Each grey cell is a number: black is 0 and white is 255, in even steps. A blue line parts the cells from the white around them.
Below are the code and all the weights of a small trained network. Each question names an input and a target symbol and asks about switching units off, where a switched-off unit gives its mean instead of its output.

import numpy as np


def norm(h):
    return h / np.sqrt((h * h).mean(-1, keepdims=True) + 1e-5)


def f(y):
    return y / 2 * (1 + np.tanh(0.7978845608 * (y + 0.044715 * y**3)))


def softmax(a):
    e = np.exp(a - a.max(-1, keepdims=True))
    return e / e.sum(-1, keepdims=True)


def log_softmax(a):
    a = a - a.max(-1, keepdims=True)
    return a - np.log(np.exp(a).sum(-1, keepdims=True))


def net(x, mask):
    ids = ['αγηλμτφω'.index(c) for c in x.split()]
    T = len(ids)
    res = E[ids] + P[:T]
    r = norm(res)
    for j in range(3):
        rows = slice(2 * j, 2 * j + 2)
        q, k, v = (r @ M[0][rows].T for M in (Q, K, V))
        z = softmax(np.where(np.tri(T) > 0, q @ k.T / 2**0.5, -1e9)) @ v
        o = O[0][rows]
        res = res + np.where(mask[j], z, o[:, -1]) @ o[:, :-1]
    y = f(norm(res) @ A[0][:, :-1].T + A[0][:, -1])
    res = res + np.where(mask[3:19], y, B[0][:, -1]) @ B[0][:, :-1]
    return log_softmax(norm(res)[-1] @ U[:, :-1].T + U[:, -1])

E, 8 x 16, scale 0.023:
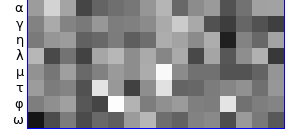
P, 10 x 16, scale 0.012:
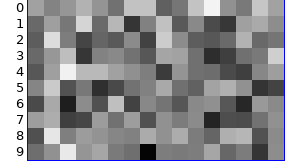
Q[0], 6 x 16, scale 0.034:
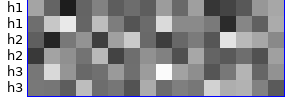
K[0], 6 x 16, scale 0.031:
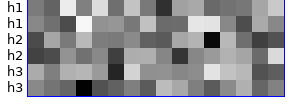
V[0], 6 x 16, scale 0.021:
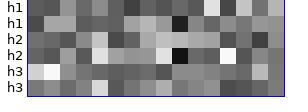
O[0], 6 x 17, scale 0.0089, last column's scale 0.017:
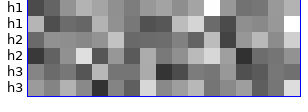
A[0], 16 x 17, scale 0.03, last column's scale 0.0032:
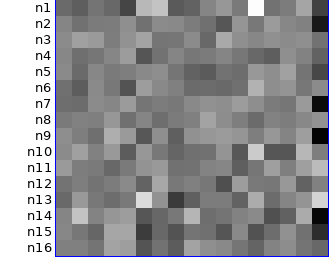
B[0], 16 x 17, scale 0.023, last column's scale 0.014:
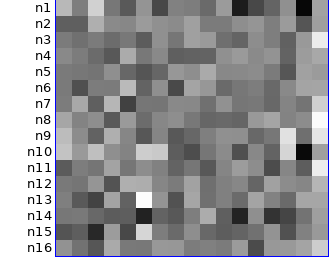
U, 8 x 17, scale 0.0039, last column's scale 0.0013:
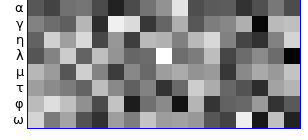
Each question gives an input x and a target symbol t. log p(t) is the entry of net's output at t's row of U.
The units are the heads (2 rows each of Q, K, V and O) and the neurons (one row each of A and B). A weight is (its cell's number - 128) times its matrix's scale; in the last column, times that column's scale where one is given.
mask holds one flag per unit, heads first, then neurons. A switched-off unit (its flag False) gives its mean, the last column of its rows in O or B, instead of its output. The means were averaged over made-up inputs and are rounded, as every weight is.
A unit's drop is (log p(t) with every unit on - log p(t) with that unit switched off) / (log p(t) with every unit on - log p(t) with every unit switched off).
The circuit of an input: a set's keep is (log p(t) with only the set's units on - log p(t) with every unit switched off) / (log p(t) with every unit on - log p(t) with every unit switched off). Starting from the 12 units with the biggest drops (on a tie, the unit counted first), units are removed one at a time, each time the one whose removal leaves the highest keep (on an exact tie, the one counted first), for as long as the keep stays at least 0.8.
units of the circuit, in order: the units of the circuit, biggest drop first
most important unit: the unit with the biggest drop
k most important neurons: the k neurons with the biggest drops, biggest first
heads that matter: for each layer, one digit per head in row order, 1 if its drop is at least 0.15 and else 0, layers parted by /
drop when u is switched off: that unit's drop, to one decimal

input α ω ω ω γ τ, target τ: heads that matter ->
001
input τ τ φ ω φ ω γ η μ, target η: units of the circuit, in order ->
h2
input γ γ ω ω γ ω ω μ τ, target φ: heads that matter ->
101
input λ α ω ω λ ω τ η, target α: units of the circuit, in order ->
h1, n14
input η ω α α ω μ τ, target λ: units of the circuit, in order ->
h2, h1, n2
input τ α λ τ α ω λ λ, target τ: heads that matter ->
001
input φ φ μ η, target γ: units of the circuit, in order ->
h3, n15
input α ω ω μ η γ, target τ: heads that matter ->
001
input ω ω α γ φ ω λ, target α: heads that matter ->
101
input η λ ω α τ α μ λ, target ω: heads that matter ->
001
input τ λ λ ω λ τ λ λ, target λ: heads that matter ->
100
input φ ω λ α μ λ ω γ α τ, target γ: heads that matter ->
001
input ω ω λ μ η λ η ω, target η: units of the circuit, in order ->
h1, n7
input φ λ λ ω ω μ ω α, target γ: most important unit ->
h3
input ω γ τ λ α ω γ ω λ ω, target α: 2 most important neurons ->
n6, n5
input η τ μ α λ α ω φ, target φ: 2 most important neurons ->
n1, n10
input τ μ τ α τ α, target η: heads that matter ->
010
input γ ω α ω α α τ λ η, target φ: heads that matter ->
100
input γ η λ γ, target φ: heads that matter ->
100
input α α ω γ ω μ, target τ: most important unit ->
h3
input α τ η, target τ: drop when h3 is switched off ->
0.7
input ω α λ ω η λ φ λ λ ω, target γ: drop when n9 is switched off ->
0.0
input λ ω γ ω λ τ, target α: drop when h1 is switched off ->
0.1
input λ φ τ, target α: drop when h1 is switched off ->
0.2
